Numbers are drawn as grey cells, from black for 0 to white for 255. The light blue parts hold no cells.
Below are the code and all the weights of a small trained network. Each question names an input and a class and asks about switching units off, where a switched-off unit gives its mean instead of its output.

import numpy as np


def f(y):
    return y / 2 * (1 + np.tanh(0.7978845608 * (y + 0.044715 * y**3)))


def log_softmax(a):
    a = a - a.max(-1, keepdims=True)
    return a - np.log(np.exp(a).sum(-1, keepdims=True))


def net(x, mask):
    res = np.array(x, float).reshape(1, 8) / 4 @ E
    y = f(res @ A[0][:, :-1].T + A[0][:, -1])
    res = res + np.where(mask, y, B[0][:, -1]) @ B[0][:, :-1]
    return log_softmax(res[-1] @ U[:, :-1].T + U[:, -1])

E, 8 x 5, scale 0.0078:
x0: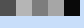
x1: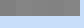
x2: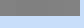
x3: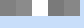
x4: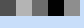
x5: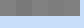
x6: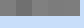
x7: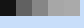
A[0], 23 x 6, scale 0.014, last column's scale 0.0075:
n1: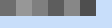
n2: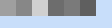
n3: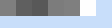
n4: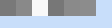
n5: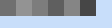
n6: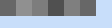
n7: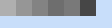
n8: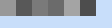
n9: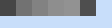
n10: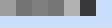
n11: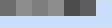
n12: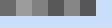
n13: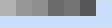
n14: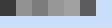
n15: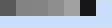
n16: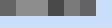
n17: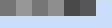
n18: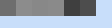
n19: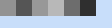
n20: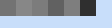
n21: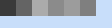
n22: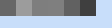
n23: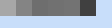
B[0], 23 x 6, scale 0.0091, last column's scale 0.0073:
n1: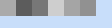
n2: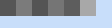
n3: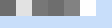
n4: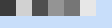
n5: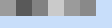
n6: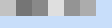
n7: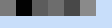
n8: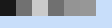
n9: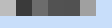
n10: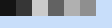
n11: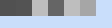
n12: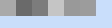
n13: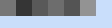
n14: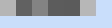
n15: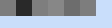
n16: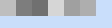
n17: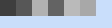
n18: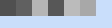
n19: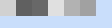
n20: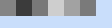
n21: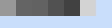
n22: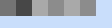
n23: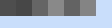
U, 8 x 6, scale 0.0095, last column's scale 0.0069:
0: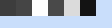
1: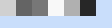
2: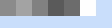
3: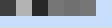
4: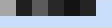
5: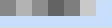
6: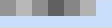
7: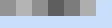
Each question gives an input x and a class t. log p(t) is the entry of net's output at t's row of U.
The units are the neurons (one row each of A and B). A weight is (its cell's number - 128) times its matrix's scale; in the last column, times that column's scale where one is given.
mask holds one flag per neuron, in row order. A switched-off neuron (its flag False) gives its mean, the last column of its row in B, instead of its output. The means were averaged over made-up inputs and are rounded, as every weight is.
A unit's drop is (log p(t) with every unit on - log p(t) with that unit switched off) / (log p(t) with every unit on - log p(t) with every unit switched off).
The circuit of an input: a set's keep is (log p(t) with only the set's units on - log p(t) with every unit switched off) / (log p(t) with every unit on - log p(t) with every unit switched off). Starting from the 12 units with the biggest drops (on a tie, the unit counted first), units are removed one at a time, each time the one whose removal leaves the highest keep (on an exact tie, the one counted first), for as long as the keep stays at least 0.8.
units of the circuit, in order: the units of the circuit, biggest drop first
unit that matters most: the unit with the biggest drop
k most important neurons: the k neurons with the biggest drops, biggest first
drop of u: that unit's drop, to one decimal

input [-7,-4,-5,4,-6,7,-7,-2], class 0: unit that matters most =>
n10
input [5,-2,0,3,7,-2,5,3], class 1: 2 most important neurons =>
[n16; n6]
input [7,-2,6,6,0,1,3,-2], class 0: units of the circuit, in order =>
[n18; n11]
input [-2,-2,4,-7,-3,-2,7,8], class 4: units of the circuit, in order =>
[n9; n14]
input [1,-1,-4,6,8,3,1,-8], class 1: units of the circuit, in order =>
[n16; n6; n12]
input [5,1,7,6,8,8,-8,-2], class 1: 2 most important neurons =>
[n16; n6]
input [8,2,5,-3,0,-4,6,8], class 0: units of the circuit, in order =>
[n11; n18]
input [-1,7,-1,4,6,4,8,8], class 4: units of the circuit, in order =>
[n21; n9]
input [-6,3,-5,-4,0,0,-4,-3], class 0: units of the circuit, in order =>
[n10; n8]
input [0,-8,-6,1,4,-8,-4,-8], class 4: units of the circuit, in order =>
[n7; n13]
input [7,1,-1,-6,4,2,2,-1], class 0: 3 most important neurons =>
[n17; n11; n18]
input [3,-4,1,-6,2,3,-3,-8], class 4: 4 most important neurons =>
[n7; n4; n13; n23]
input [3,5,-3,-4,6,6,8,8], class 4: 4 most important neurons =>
[n9; n14; n21; n4]
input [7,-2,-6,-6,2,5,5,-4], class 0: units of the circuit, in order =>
[n17; n11; n18]
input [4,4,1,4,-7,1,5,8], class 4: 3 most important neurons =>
[n21; n9; n14]
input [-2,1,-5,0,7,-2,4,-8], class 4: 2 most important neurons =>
[n7; n13]
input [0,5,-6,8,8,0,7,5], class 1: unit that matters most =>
n16
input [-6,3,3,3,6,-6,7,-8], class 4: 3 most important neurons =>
[n7; n13; n2]
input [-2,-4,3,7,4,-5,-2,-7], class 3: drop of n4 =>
0.7
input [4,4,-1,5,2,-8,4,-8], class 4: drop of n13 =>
0.6
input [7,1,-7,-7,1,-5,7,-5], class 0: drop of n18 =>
0.2
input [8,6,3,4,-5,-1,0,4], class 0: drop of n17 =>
0.1
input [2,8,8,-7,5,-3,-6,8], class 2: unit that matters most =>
n3
